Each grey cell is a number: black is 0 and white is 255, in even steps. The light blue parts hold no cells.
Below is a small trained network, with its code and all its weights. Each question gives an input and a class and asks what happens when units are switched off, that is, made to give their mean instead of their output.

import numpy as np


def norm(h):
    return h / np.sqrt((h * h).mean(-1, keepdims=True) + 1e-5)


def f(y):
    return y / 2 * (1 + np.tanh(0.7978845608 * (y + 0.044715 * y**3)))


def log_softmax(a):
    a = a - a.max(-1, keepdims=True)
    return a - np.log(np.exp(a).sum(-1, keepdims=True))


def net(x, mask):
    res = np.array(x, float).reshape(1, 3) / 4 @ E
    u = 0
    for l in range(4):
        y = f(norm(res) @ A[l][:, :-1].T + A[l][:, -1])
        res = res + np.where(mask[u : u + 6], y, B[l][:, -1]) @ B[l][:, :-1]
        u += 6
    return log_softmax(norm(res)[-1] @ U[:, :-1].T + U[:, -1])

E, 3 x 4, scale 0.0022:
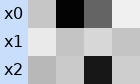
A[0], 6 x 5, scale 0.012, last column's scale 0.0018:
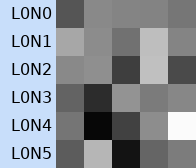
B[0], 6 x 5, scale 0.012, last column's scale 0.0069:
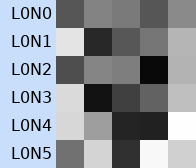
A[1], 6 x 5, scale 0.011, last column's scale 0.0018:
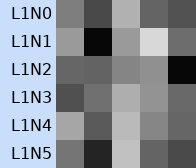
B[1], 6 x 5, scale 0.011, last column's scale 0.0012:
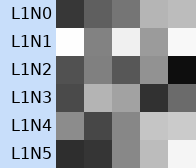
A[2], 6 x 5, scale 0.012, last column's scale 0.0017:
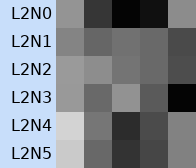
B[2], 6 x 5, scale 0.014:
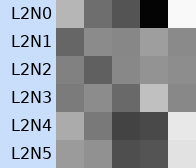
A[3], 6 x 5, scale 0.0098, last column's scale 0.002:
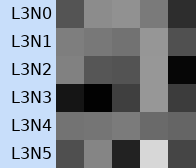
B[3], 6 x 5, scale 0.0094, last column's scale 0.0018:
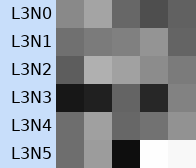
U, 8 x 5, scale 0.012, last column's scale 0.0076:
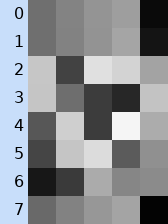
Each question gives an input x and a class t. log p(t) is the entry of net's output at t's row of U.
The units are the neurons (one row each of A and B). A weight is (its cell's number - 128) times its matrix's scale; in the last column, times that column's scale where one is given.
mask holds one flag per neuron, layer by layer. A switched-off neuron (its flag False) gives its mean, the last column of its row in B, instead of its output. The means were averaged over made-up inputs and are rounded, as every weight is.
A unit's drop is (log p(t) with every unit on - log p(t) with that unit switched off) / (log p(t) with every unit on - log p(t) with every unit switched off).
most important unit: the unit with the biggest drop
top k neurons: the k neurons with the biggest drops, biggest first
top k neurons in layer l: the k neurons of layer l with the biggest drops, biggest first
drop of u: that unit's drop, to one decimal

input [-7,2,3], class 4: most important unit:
L2N0
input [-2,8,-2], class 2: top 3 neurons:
(L0N4, L0N2, L2N0)
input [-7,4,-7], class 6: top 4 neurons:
(L0N4, L0N5, L2N0, L1N5)
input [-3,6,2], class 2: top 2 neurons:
(L0N4, L0N5)
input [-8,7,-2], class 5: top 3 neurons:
(L0N4, L0N3, L0N1)
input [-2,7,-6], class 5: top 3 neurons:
(L0N4, L0N1, L0N3)
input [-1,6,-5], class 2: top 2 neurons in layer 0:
(L0N4, L0N2)
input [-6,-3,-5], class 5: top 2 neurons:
(L0N4, L2N4)
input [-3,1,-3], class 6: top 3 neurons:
(L0N4, L0N5, L2N0)
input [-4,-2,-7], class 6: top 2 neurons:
(L0N5, L0N4)
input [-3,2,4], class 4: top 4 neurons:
(L0N5, L0N4, L0N3, L2N0)
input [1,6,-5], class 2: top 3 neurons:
(L0N4, L1N1, L0N2)
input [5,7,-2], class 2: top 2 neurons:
(L0N4, L1N1)
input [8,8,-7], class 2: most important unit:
L1N1
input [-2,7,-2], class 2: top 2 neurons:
(L0N4, L0N2)
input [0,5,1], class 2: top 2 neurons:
(L0N4, L1N1)
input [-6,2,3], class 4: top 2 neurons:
(L2N0, L0N4)
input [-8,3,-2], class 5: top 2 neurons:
(L0N3, L0N4)
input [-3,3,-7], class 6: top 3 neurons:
(L0N4, L0N5, L0N1)
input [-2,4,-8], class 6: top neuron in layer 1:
(L1N5)
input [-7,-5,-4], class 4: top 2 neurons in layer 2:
(L2N0, L2N4)
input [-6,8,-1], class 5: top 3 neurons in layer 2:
(L2N4, L2N0, L2N5)
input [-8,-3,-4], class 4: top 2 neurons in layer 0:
(L0N4, L0N3)
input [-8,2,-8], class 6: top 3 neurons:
(L0N4, L0N5, L2N0)
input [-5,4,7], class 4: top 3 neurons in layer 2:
(L2N0, L2N5, L2N4)
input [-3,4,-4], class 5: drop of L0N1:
0.7
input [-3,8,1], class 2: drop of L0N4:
1.0
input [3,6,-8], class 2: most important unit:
L0N4
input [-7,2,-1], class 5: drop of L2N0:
0.4
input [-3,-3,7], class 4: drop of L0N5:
1.1
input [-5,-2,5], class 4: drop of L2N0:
0.0
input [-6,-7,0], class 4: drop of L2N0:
0.1
